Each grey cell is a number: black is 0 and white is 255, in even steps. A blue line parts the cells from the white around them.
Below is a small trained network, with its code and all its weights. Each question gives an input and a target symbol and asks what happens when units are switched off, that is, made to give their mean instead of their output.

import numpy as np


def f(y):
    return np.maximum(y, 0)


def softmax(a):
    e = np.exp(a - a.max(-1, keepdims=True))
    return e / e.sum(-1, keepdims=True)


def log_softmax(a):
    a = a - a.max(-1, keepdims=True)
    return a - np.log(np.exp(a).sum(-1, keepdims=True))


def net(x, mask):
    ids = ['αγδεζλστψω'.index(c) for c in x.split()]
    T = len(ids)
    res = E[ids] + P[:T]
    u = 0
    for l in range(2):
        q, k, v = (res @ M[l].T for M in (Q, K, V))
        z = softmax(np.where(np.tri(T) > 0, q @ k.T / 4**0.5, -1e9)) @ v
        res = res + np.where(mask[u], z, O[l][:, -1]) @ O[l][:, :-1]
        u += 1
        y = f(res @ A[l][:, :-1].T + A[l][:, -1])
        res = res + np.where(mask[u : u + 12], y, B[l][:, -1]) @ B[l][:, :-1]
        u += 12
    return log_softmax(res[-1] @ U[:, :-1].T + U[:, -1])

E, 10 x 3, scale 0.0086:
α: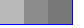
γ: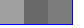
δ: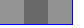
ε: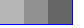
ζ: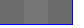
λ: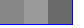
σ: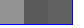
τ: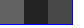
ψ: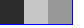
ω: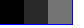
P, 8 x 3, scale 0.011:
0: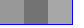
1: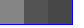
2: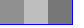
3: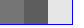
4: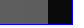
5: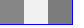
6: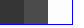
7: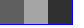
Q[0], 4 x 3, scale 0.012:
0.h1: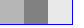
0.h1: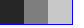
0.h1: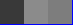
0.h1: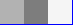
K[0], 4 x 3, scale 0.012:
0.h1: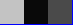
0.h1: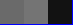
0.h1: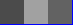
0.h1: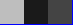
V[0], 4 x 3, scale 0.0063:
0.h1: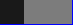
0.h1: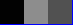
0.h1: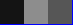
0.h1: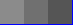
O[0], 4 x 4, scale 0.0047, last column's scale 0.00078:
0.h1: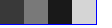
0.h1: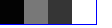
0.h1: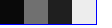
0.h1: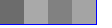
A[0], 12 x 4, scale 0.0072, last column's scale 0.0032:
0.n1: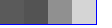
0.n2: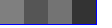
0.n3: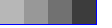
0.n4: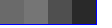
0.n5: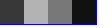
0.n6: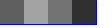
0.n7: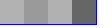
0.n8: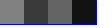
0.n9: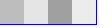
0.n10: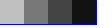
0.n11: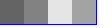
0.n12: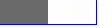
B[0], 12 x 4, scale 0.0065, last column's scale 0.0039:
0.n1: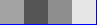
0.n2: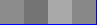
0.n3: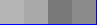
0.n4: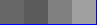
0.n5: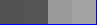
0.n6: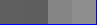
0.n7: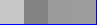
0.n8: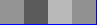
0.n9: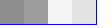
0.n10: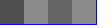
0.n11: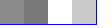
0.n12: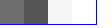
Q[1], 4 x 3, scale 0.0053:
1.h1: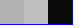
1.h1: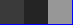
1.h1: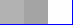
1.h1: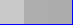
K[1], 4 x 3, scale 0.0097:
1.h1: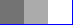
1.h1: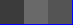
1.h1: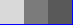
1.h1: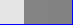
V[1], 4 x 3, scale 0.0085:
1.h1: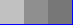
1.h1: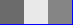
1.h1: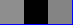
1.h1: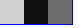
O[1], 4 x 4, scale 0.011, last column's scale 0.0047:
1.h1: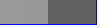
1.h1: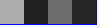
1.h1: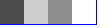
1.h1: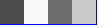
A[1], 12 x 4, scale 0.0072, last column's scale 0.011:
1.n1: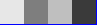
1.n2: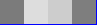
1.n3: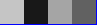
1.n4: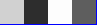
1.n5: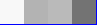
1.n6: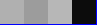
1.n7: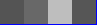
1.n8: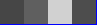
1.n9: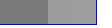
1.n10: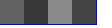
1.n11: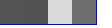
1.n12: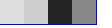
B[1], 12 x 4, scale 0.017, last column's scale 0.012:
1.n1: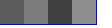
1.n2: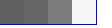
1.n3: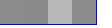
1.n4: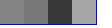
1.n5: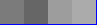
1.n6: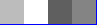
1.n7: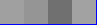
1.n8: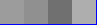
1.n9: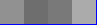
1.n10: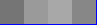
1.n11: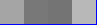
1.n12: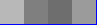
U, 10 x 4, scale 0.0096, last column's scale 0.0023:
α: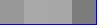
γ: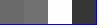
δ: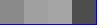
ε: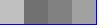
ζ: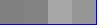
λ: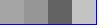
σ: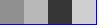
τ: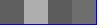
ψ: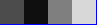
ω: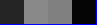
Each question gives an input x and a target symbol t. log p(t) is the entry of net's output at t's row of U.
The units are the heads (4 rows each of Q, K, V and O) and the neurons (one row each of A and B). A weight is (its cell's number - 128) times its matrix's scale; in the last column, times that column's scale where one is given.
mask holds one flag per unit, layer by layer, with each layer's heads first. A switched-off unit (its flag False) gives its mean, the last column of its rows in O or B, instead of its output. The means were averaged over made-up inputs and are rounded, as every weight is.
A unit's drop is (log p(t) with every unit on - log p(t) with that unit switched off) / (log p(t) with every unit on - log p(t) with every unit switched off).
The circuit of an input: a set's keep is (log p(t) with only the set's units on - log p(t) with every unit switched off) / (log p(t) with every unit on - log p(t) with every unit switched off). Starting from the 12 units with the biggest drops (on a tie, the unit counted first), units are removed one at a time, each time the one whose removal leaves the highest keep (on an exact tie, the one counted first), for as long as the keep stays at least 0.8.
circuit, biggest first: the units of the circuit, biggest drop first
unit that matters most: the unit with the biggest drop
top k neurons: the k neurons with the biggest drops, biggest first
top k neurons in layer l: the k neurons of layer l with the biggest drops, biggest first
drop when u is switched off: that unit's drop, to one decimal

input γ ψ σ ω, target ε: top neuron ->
1.n4
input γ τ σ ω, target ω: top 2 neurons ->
1.n2, 0.n9
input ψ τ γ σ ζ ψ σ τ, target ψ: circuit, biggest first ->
1.h1, 0.h1
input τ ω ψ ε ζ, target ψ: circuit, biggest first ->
1.h1, 0.n12, 0.h1
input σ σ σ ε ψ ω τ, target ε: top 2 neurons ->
1.n4, 1.n11
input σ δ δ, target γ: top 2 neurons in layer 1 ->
1.n5, 1.n4
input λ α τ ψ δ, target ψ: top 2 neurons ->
0.n12, 0.n9
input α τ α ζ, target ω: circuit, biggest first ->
1.h1, 1.n2, 0.n9
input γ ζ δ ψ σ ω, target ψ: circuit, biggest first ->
1.h1, 0.h1, 0.n12
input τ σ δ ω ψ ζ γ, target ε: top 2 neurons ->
1.n11, 0.n12
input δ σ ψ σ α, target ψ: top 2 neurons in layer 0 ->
0.n9, 0.n4
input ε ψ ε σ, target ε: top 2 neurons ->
1.n4, 1.n3
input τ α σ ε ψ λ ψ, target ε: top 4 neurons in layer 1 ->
1.n4, 1.n11, 1.n8, 1.n7
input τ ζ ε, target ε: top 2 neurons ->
0.n12, 1.n12
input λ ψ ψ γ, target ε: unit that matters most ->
1.n4
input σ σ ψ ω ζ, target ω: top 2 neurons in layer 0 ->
0.n12, 0.n11
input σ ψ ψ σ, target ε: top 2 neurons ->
1.n4, 0.n12
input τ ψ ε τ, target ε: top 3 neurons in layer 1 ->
1.n4, 1.n11, 1.n2
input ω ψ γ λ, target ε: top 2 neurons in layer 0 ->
0.n12, 0.n11
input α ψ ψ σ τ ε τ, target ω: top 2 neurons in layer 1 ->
1.n2, 1.n12
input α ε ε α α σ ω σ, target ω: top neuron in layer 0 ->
0.n12
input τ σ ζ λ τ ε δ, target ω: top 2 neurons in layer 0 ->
0.n9, 0.n8
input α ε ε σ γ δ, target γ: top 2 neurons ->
1.n5, 0.n9
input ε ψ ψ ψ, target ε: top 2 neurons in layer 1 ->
1.n4, 1.n11
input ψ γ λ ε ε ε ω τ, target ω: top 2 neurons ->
0.n12, 0.n1
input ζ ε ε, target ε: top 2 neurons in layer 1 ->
1.n12, 1.n5
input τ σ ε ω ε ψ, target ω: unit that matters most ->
1.n2
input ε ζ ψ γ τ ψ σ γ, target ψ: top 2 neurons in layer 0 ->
0.n9, 0.n5
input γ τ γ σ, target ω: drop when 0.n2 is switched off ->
0.0
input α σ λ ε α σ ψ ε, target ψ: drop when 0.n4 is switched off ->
0.1
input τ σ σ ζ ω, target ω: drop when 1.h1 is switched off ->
0.8
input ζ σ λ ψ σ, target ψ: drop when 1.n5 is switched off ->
-0.1
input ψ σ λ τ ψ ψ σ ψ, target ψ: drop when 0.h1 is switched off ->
0.3
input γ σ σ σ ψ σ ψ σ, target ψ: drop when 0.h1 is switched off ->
0.5
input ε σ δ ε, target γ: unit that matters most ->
1.h1
